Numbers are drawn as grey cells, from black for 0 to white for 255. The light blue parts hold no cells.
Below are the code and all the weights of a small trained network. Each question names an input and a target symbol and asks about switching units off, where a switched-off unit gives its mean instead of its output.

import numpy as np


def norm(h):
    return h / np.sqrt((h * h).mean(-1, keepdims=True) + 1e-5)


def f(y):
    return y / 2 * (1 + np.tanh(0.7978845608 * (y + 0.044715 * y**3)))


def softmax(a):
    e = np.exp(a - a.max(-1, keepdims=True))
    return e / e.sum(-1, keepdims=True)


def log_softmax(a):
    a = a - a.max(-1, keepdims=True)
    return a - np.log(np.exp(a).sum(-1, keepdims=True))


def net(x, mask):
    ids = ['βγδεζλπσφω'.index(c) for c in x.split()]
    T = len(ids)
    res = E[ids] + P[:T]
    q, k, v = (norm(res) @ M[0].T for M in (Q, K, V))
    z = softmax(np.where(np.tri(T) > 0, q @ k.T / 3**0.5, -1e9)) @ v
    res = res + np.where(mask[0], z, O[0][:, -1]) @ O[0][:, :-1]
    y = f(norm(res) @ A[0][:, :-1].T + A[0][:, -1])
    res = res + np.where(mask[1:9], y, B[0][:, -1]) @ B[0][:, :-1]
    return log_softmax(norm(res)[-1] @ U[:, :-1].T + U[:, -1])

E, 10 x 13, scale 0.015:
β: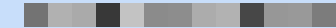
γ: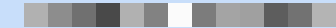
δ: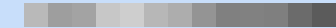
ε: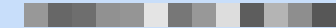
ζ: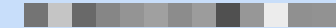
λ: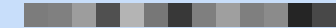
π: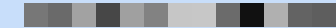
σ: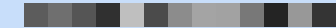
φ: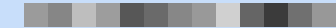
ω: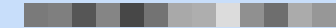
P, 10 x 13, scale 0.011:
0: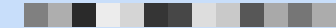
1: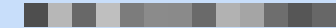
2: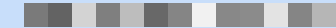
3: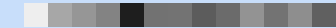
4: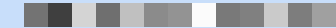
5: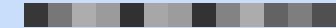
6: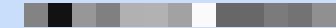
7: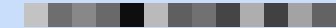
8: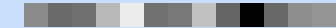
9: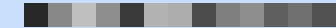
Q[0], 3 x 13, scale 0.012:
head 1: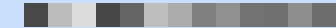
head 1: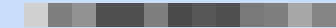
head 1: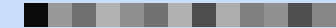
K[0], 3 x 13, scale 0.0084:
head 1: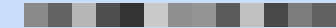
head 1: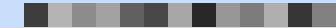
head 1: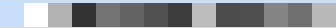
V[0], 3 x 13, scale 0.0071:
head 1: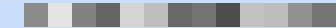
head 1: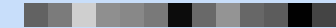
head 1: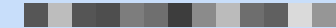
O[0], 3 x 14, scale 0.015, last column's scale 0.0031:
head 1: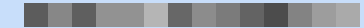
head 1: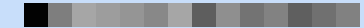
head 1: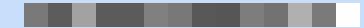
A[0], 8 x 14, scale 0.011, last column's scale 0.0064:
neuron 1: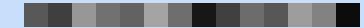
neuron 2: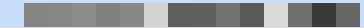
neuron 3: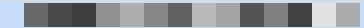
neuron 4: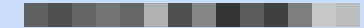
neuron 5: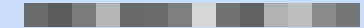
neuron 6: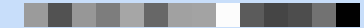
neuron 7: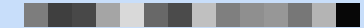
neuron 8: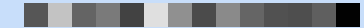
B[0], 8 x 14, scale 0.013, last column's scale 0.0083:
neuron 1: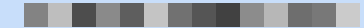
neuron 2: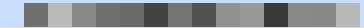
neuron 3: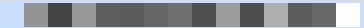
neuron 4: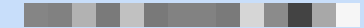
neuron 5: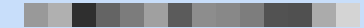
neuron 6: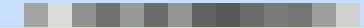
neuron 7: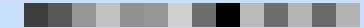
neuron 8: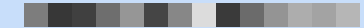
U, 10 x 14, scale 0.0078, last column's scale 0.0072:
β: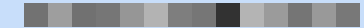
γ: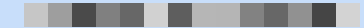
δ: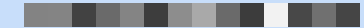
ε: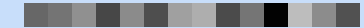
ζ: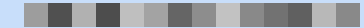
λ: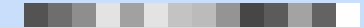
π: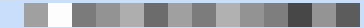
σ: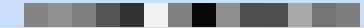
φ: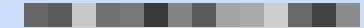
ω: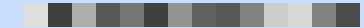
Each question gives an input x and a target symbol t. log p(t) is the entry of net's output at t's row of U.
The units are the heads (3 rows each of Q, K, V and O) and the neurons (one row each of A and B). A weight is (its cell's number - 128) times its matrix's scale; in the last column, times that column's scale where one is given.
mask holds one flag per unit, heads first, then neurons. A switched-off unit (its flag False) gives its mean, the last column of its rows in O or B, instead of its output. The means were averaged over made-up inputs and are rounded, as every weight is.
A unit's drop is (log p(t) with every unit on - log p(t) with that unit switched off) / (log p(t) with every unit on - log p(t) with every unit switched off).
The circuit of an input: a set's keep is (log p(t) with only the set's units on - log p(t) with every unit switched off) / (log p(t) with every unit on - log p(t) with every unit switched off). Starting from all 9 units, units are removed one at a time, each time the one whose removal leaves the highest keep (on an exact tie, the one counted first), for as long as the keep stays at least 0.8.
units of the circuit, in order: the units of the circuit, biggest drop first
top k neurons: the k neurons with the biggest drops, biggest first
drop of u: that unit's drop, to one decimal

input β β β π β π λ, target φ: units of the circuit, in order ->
[neuron 3; neuron 5]
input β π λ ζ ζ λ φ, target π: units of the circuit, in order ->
[neuron 6]
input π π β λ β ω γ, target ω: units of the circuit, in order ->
[head 1; neuron 3; neuron 5]
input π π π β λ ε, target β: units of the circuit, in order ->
[head 1; neuron 1; neuron 8; neuron 4]
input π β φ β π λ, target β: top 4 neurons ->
[neuron 1; neuron 8; neuron 4; neuron 3]
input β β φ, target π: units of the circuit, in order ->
[neuron 6; head 1; neuron 3]
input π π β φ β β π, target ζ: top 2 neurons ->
[neuron 1; neuron 5]
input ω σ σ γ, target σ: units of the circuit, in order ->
[neuron 4; neuron 8]
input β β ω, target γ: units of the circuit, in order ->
[neuron 5; neuron 4]
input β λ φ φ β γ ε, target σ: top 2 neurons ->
[neuron 3; neuron 4]
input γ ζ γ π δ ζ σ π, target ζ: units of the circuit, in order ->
[head 1; neuron 4; neuron 3]
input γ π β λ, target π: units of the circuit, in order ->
[head 1; neuron 3]
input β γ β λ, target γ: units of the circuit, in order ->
[head 1; neuron 4]
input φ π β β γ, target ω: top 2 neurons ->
[neuron 3; neuron 7]
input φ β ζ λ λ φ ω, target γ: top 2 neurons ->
[neuron 5; neuron 4]
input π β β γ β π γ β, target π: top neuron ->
[neuron 3]
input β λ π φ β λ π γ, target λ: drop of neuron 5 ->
0.0
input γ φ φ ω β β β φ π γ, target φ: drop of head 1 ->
1.7
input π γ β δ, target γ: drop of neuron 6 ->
0.1
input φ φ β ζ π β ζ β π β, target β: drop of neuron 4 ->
0.3
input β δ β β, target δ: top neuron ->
[neuron 8]
